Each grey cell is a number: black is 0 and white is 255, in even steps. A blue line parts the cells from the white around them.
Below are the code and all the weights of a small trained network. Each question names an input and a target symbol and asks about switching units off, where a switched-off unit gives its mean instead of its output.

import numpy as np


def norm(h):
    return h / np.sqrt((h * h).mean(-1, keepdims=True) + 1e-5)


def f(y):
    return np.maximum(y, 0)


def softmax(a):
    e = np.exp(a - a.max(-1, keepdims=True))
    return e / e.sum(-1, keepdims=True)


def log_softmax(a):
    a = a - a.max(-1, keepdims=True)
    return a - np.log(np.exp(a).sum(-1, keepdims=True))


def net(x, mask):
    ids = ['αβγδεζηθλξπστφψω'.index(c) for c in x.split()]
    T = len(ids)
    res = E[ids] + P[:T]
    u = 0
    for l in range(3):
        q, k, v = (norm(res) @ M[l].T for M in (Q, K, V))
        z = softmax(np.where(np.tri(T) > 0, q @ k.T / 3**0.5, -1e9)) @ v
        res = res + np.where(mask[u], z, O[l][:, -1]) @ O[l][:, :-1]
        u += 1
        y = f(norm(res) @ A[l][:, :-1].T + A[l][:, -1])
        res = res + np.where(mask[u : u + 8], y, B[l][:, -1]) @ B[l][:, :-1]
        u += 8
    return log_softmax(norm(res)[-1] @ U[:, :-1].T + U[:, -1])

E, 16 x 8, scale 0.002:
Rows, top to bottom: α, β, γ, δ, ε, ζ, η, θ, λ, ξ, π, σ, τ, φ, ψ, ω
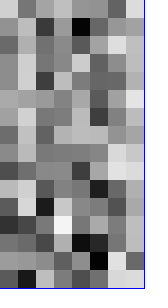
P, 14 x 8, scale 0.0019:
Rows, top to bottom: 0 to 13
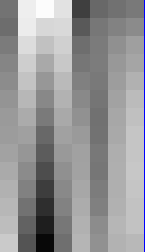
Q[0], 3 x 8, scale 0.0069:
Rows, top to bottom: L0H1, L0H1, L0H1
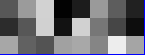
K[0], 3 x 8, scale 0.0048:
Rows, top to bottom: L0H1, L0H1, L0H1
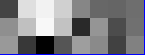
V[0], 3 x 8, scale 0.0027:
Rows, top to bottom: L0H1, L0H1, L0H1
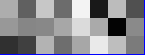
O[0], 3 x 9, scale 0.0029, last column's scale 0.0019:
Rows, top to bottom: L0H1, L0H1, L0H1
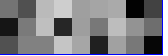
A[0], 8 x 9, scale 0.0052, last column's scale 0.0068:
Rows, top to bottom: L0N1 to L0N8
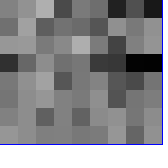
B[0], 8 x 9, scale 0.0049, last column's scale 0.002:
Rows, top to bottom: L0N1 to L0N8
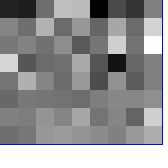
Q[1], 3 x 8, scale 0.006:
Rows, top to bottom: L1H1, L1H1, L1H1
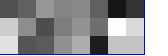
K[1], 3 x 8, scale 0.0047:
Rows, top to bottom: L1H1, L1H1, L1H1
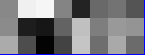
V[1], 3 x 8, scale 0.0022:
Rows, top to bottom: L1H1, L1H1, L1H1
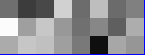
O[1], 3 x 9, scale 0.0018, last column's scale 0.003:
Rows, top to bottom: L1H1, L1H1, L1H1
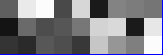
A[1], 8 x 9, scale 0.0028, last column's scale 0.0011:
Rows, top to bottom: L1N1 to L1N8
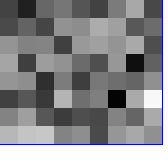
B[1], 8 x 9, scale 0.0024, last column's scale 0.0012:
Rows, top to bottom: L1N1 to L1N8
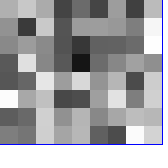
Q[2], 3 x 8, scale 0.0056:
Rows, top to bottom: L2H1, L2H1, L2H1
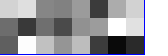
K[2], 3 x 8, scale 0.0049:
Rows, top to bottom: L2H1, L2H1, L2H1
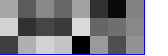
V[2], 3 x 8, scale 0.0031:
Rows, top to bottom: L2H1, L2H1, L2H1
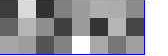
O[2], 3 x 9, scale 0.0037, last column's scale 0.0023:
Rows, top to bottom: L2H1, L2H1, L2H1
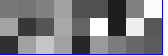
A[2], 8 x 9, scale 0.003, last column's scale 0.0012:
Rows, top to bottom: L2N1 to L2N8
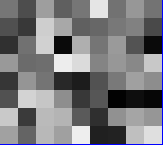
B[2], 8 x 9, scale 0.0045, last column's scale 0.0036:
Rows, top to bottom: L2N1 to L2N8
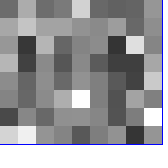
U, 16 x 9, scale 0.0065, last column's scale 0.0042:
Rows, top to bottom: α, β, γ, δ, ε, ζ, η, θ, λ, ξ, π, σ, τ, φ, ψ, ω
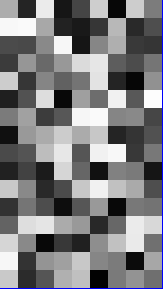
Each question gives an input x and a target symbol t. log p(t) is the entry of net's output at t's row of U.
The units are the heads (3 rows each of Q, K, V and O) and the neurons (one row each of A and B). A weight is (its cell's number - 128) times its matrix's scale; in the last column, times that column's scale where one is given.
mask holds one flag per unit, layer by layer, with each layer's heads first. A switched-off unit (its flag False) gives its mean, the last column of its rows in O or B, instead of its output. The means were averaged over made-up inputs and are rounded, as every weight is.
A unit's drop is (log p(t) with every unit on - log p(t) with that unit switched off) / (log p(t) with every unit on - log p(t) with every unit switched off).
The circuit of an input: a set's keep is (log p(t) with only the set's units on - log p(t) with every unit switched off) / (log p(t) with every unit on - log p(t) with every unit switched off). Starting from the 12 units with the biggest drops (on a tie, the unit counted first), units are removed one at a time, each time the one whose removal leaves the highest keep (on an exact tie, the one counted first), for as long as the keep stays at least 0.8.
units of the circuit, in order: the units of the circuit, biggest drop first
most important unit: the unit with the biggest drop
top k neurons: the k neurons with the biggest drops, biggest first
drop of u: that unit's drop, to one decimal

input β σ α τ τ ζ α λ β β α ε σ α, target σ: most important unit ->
L2H1
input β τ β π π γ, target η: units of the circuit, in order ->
L2N1, L2H1
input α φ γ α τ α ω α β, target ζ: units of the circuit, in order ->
L1N5, L1N7
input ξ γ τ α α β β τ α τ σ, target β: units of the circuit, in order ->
L1H1, L2N8
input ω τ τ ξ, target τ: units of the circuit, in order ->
L1N8, L1H1
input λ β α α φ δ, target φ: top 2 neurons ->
L0N3, L2N7
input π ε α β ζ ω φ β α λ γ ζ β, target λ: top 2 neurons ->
L1N5, L1N7
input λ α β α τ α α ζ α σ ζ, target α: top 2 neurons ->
L2N5, L1N3
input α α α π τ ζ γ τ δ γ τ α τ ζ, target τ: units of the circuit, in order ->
L1H1, L2H1
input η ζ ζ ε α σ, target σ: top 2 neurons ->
L2N5, L0N2
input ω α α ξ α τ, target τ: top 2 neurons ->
L1N6, L0N3
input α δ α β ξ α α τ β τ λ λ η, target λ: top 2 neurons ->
L0N3, L1N8
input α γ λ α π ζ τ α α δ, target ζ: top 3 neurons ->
L2N7, L0N3, L1N8
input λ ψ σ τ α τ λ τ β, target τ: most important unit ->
L2H1
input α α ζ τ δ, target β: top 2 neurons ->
L2N8, L1N8
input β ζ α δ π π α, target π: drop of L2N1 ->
0.2
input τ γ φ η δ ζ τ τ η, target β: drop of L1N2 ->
0.1
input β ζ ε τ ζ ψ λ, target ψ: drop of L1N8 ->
0.0
